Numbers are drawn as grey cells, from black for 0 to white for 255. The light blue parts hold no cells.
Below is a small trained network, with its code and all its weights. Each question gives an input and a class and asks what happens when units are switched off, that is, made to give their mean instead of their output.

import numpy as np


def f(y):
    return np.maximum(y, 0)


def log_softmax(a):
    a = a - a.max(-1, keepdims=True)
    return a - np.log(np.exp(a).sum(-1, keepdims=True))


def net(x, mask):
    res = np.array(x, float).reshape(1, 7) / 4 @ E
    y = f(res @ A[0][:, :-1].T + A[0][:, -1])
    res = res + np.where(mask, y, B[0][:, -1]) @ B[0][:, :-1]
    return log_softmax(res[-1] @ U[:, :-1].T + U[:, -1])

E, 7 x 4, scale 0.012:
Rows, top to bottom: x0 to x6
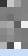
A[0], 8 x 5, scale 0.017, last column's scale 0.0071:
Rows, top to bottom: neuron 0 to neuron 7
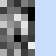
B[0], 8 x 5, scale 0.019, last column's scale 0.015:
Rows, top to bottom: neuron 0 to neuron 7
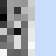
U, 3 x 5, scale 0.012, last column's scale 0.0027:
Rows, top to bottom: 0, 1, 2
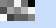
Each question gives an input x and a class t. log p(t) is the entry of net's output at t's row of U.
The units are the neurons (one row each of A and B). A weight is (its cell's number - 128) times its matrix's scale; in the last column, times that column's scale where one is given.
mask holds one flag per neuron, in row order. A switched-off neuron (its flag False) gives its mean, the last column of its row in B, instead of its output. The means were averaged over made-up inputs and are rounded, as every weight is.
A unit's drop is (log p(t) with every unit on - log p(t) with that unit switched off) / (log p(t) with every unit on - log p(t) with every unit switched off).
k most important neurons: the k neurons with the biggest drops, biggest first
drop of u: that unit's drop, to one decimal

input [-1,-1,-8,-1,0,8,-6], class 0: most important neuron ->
(neuron 5)
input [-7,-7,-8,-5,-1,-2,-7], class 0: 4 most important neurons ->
(neuron 5; neuron 6; neuron 4; neuron 2)
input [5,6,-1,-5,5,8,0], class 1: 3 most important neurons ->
(neuron 1; neuron 5; neuron 3)
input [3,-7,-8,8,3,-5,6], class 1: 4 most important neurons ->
(neuron 2; neuron 6; neuron 5; neuron 7)
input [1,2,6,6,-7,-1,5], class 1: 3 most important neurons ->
(neuron 6; neuron 2; neuron 5)
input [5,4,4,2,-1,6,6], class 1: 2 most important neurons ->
(neuron 2; neuron 6)
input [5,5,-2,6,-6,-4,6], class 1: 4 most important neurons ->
(neuron 2; neuron 6; neuron 5; neuron 7)
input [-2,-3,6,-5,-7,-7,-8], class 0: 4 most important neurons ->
(neuron 5; neuron 6; neuron 2; neuron 4)
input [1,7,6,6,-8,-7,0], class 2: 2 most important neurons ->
(neuron 4; neuron 2)
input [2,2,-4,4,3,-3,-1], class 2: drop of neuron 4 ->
0.2
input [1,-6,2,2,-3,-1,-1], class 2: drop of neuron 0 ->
0.2
